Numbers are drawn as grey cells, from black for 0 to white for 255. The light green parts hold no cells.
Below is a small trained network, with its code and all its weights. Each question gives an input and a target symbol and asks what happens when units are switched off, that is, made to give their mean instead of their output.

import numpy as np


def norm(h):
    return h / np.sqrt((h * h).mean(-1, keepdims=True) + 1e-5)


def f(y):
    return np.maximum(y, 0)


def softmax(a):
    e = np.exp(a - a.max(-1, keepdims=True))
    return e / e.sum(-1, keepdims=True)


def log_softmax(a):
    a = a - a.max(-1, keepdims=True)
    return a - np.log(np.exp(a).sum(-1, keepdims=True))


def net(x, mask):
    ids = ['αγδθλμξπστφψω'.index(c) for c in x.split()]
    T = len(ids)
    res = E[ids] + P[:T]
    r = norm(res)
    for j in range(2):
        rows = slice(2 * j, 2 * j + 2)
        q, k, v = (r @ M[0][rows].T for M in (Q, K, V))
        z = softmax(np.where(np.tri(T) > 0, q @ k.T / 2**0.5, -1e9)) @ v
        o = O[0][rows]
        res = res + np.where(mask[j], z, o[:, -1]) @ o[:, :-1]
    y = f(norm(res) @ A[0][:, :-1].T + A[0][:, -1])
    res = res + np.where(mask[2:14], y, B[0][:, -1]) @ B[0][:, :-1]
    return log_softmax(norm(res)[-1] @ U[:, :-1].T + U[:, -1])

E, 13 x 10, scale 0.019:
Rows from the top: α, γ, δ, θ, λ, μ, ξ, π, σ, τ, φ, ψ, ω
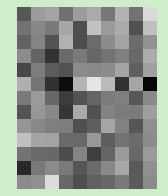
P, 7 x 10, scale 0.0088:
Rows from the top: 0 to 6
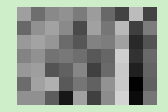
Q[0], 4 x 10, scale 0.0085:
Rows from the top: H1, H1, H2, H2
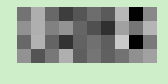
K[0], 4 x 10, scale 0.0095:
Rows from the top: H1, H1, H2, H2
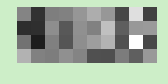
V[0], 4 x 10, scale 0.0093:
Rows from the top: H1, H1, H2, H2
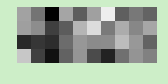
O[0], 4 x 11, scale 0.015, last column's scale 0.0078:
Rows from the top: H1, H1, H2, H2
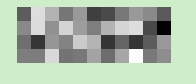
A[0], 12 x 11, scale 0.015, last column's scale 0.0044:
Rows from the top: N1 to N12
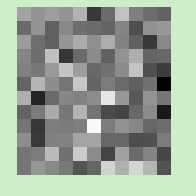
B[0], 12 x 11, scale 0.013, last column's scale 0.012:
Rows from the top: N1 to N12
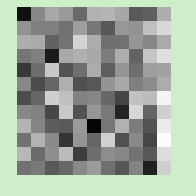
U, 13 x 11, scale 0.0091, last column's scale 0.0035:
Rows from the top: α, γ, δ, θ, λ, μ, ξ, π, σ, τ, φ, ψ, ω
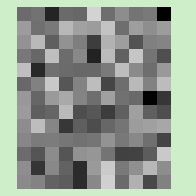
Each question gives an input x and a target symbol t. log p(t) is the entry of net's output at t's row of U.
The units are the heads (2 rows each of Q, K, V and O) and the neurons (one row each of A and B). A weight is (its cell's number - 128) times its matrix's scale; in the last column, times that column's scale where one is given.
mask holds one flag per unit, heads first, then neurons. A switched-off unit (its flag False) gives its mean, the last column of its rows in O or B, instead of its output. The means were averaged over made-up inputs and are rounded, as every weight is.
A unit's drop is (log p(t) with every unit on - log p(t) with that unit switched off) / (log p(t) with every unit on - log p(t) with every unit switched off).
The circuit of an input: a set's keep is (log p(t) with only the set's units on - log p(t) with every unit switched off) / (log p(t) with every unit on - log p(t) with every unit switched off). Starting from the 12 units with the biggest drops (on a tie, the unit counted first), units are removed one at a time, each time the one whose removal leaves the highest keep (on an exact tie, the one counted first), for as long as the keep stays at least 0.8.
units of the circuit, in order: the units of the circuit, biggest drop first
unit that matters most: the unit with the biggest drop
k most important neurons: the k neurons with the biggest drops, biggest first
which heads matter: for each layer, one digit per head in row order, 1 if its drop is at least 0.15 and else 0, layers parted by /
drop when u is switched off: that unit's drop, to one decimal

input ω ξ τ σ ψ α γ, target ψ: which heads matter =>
11
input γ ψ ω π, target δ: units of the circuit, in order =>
H1; H2
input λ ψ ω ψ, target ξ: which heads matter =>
11
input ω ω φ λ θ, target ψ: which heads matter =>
11
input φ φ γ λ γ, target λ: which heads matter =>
01
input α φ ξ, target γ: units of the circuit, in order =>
H1; N7
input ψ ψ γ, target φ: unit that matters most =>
H2
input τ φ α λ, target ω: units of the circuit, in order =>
H2; N12
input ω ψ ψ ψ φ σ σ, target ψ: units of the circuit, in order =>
H1; H2; N7
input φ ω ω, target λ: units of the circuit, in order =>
H2; N9; N4; H1
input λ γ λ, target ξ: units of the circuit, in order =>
H2; H1; N11
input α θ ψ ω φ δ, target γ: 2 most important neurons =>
N7; N3
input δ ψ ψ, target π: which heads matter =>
10
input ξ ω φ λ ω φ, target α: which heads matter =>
01
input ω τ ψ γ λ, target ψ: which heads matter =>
11
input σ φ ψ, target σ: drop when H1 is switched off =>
0.5
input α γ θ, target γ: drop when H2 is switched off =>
0.2
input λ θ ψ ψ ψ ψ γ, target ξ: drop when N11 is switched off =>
0.1
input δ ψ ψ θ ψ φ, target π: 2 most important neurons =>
N8; N11
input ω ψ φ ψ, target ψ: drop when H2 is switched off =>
0.6
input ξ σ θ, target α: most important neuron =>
N4
